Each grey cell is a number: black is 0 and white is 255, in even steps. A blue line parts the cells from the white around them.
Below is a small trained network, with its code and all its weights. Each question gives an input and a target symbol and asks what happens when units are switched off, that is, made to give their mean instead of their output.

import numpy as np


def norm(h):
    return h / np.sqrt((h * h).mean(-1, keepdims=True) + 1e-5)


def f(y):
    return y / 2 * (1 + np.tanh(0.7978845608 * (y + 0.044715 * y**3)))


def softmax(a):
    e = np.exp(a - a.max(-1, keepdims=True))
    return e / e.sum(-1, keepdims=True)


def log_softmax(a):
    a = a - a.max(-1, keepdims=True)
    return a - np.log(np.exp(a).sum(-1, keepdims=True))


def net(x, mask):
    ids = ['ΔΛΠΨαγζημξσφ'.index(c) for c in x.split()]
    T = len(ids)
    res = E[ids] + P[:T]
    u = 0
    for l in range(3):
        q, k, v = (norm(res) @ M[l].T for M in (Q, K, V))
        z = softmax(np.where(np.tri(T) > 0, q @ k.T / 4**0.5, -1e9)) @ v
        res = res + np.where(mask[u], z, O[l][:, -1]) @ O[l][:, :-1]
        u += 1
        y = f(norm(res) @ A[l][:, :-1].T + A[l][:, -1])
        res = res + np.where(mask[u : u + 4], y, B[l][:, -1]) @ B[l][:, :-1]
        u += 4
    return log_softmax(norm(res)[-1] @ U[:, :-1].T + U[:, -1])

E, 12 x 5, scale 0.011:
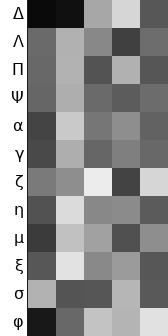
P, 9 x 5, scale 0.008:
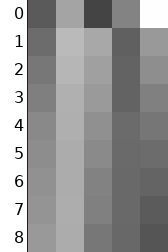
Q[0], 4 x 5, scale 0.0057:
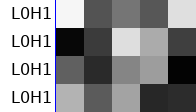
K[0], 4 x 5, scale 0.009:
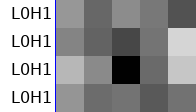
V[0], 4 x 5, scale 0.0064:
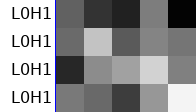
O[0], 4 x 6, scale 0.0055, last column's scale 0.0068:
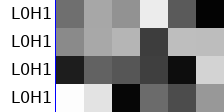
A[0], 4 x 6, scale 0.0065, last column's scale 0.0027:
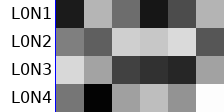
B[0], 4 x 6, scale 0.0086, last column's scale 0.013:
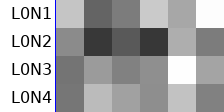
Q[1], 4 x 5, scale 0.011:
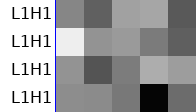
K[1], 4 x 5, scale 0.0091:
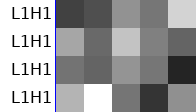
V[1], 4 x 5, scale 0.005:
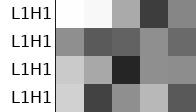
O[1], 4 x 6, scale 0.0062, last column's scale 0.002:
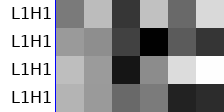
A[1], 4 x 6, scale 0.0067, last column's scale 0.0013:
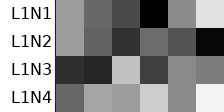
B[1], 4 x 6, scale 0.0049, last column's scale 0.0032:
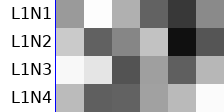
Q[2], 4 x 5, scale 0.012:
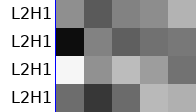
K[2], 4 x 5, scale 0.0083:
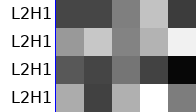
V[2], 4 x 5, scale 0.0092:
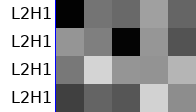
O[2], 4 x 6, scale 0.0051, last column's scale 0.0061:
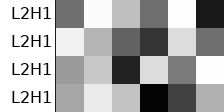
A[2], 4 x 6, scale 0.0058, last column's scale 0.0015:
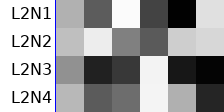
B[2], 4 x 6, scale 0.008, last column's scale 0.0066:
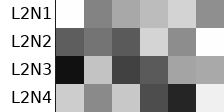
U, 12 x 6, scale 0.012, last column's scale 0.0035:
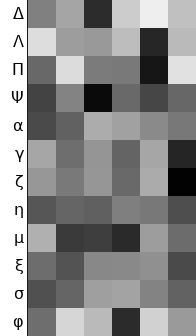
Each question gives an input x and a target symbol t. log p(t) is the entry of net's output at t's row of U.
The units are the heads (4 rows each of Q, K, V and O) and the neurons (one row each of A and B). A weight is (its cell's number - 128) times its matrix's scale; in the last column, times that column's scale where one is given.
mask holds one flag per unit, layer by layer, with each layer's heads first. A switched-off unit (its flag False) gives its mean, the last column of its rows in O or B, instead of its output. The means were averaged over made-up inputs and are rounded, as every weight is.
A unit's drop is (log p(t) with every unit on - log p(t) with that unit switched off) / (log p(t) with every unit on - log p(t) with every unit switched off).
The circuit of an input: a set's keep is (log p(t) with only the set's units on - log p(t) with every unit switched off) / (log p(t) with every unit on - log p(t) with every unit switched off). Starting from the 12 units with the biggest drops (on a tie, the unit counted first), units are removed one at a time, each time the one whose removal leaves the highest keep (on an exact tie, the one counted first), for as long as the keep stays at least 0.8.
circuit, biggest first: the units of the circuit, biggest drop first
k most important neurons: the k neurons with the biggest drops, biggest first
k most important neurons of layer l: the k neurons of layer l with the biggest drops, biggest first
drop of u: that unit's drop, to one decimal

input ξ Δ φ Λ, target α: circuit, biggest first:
[L1H1; L2H1; L0N1; L0H1]
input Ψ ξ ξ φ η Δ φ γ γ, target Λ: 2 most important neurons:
[L0N1; L0N4]
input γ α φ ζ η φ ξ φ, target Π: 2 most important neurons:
[L0N3; L1N3]
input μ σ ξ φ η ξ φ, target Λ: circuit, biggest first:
[L0N3; L2N4]
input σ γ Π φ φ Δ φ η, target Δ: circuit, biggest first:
[L0N3]
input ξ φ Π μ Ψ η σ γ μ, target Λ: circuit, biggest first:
[L0H1; L0N3; L2N3]
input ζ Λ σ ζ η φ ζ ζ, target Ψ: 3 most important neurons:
[L0N3; L0N1; L2N3]
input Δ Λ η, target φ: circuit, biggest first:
[L2H1; L0H1]
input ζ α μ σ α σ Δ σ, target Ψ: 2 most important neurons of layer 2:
[L2N3; L2N2]
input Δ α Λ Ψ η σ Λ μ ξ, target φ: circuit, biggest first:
[L0H1; L2H1]
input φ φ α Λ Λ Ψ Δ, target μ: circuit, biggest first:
[L0H1; L1H1; L2H1]
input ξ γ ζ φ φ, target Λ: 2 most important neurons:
[L0N3; L1N3]
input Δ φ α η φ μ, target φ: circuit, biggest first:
[L2H1; L0N1]
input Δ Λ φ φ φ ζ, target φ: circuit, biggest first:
[L2H1]
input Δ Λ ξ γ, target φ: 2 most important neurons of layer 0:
[L0N1; L0N3]
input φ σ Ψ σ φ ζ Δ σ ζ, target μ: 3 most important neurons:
[L1N3; L0N1; L0N4]
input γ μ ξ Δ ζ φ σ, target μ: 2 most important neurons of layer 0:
[L0N3; L0N1]
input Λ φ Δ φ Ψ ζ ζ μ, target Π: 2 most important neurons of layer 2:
[L2N3; L2N4]
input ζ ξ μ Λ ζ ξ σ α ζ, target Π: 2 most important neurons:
[L0N3; L0N1]
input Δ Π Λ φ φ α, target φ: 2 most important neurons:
[L0N1; L0N3]
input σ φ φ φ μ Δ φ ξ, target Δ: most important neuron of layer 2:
[L2N4]
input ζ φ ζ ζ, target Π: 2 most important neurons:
[L0N3; L1N1]
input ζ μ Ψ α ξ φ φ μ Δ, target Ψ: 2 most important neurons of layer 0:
[L0N1; L0N4]
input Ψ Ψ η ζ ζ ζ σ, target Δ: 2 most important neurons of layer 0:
[L0N3; L0N1]
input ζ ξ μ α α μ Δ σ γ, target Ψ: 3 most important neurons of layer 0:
[L0N4; L0N3; L0N1]
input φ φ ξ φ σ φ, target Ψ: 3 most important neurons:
[L0N3; L2N3; L0N1]
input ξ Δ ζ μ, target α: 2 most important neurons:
[L0N1; L0N3]
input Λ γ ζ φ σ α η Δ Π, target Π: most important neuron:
[L0N4]
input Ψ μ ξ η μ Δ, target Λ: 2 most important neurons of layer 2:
[L2N1; L2N2]
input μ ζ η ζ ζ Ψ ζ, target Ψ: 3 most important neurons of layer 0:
[L0N3; L0N1; L0N2]
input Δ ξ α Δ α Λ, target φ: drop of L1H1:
-0.3
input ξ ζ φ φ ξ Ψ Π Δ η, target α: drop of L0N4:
0.4
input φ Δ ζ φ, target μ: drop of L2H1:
0.7
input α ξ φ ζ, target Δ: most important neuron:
[L2N4]
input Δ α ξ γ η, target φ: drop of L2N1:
0.0
